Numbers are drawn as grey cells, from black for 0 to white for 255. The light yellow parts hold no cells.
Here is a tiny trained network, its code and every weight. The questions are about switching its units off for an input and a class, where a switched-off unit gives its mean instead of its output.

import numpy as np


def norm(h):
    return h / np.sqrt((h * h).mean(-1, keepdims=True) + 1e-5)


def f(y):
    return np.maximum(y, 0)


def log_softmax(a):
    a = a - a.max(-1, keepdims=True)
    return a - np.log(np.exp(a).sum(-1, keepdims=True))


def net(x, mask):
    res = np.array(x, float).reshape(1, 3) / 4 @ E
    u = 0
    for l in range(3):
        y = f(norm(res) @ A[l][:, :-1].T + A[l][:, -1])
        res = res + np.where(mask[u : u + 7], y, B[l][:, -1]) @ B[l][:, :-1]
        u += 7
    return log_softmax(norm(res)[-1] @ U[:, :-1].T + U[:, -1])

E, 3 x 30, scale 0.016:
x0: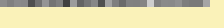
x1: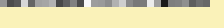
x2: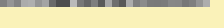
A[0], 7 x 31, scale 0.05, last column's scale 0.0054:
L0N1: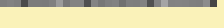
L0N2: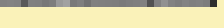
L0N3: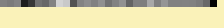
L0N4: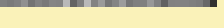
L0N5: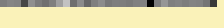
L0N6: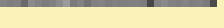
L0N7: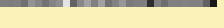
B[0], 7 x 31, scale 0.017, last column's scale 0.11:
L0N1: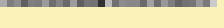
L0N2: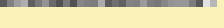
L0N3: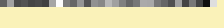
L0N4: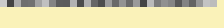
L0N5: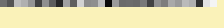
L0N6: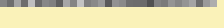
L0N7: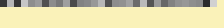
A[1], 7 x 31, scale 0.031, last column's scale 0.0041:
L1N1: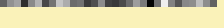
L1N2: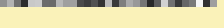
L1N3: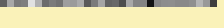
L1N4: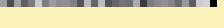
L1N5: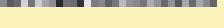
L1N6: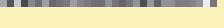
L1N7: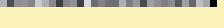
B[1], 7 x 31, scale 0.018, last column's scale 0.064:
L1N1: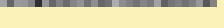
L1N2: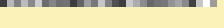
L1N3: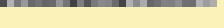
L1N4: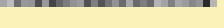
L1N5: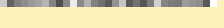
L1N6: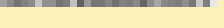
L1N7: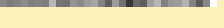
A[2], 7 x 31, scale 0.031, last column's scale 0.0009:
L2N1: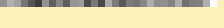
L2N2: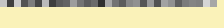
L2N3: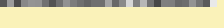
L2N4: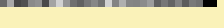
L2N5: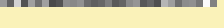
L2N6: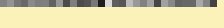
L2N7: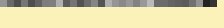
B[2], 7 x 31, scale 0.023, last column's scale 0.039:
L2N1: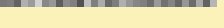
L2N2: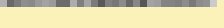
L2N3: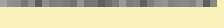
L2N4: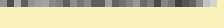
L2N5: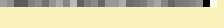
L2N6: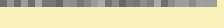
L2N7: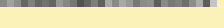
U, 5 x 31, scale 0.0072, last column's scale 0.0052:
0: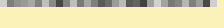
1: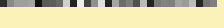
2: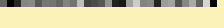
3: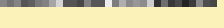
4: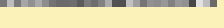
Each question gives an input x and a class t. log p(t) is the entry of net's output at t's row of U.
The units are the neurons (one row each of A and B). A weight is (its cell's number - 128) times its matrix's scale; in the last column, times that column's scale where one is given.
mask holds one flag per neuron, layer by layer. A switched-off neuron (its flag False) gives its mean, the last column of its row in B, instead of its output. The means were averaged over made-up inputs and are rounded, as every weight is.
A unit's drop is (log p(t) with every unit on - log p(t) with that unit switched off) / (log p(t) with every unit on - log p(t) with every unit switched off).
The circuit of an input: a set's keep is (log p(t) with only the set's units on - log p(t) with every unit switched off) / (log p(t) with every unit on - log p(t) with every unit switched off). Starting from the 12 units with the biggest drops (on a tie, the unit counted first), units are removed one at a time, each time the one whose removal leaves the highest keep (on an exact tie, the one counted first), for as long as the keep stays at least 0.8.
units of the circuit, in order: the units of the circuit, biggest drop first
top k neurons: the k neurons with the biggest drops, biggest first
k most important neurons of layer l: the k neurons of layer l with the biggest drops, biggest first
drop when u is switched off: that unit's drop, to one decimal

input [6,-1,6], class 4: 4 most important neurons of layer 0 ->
(L0N5, L0N4, L0N2, L0N3)
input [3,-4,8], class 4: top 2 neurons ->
(L0N5, L1N2)
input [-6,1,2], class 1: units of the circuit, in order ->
(L0N7)
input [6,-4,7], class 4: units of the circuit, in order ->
(L0N5, L1N2, L0N2)
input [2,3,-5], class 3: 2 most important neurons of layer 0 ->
(L0N3, L0N5)
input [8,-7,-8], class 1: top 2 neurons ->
(L0N3, L0N5)
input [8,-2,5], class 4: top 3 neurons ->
(L0N5, L0N2, L0N4)
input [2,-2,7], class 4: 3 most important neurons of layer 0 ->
(L0N5, L0N2, L0N4)
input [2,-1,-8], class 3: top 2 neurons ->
(L0N3, L2N4)
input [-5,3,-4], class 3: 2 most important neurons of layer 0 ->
(L0N3, L0N5)
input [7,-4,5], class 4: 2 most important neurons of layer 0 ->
(L0N5, L0N4)
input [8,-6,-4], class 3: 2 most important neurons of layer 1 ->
(L1N5, L1N7)
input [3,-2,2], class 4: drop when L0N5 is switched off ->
0.9
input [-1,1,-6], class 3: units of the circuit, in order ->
(L0N3)
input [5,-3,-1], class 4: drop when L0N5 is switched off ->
0.8
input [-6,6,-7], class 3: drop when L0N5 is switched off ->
0.7
